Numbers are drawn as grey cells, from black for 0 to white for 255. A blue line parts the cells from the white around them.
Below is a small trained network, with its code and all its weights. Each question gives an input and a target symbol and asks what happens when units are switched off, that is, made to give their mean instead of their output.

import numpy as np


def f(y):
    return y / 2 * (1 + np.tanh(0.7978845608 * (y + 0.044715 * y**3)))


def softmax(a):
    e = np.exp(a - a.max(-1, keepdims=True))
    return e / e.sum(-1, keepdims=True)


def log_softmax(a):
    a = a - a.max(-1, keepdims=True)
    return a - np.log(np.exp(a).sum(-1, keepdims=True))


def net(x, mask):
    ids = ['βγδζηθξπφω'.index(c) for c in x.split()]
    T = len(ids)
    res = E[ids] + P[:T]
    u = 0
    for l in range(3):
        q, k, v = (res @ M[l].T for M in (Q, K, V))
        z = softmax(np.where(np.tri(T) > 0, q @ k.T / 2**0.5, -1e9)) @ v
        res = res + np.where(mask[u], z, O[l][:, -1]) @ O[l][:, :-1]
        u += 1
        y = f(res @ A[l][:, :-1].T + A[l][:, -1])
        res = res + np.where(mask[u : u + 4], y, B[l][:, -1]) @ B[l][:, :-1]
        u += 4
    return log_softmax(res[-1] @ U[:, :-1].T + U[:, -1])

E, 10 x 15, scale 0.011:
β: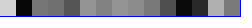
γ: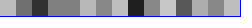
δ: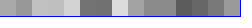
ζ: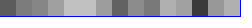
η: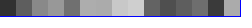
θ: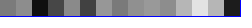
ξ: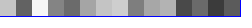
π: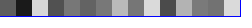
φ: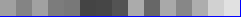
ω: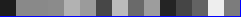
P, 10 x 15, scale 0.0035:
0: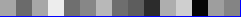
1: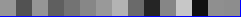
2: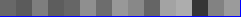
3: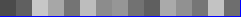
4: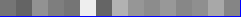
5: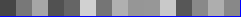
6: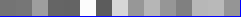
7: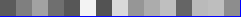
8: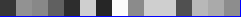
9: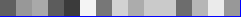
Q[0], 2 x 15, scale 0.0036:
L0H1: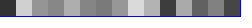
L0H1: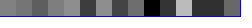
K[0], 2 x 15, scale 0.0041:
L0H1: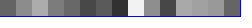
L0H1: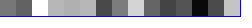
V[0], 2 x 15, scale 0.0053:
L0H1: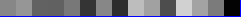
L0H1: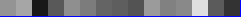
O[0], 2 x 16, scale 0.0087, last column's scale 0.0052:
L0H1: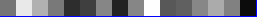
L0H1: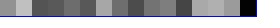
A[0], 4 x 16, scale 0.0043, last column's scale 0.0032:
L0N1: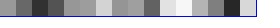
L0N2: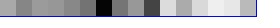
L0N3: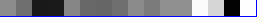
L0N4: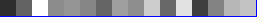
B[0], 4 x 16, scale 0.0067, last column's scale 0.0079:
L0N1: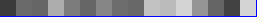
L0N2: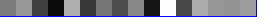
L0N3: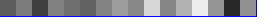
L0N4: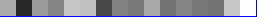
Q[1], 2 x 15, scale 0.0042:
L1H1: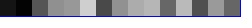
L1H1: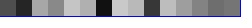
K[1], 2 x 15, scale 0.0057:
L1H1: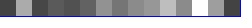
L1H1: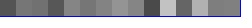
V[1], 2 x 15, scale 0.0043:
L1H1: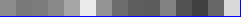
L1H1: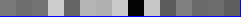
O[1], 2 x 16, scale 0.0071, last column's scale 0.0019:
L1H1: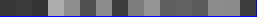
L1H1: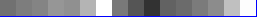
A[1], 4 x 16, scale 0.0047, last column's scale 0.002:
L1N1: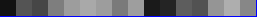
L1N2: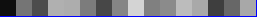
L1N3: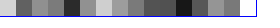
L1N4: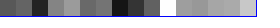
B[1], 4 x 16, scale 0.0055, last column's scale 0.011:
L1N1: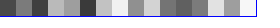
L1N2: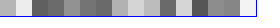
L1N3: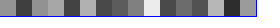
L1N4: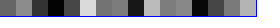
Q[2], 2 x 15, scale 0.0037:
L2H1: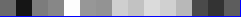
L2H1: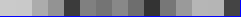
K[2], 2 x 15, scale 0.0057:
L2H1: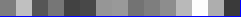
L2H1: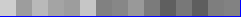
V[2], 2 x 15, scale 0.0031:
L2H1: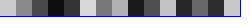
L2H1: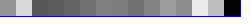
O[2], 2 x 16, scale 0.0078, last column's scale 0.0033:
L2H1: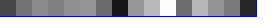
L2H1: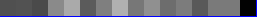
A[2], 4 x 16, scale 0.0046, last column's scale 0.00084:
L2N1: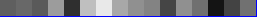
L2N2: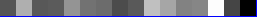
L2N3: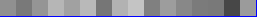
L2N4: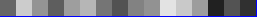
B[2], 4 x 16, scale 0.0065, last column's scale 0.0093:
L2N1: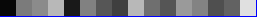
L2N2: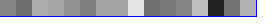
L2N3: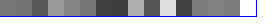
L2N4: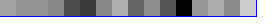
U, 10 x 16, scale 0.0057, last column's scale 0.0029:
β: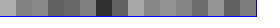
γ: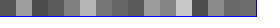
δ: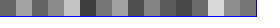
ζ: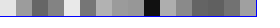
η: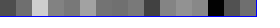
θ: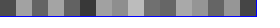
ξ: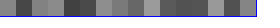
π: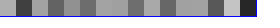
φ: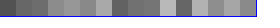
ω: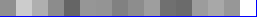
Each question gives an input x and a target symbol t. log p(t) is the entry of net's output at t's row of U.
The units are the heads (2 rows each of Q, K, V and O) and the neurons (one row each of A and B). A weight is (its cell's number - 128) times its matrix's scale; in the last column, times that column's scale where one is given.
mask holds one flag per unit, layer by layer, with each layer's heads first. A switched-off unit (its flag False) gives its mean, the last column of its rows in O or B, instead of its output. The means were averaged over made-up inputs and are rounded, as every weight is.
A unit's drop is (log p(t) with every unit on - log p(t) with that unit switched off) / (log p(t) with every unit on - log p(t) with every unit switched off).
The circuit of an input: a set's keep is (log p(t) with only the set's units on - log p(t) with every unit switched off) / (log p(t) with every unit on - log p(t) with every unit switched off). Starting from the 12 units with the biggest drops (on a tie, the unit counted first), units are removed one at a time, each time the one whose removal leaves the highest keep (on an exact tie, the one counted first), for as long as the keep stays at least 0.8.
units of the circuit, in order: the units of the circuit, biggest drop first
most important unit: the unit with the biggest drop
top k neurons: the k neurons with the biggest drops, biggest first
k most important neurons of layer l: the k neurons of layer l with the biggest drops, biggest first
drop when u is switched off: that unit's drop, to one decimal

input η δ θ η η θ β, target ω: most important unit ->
L0H1
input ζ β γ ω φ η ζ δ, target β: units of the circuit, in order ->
L0N2, L1H1
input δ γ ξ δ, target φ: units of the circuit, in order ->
L2H1, L1N4, L0H1, L1H1
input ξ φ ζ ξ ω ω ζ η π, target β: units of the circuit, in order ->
L0N2, L1H1, L1N1
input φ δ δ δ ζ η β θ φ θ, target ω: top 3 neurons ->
L0N3, L0N4, L1N1
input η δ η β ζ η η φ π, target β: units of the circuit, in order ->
L1H1, L0N2, L1N1
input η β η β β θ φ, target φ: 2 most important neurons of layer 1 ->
L1N4, L1N2
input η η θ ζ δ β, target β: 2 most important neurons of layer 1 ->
L1N1, L1N3
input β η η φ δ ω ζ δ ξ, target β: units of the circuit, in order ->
L0N2, L1H1, L2N3
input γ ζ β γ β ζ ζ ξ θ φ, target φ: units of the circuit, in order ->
L0H1, L2H1, L0N2, L1N2
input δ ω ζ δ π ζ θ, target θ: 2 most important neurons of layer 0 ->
L0N3, L0N1
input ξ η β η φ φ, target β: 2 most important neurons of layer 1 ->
L1N1, L1N4
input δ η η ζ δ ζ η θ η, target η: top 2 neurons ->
L1N1, L0N3
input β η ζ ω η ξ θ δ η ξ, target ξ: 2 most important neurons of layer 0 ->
L0N3, L0N2
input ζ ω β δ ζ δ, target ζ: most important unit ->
L2N1
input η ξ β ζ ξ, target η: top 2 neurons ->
L2N1, L1N1
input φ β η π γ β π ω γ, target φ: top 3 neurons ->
L1N4, L2N4, L2N2
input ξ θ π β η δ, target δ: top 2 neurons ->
L0N3, L0N1
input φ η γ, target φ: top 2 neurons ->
L1N4, L2N4
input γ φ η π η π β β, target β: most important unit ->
L0N2
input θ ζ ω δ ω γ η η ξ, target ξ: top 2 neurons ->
L0N3, L1N3
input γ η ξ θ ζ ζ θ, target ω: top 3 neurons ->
L0N3, L2N4, L0N4
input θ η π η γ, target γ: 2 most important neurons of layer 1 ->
L1N4, L1N1
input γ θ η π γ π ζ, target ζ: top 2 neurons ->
L0N3, L2N1
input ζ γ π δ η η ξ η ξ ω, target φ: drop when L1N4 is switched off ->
0.3
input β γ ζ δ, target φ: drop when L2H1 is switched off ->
1.0
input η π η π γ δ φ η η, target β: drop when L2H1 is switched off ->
0.1
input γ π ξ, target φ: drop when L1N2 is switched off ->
0.0
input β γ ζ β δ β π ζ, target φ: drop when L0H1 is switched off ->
0.1
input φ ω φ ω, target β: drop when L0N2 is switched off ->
0.6
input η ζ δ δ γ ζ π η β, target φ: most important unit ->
L2H1
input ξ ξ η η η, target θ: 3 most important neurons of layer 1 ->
L1N1, L1N2, L1N4
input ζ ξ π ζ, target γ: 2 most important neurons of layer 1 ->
L1N4, L1N2
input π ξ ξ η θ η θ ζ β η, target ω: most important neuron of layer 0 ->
L0N3
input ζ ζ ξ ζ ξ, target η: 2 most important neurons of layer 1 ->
L1N1, L1N2
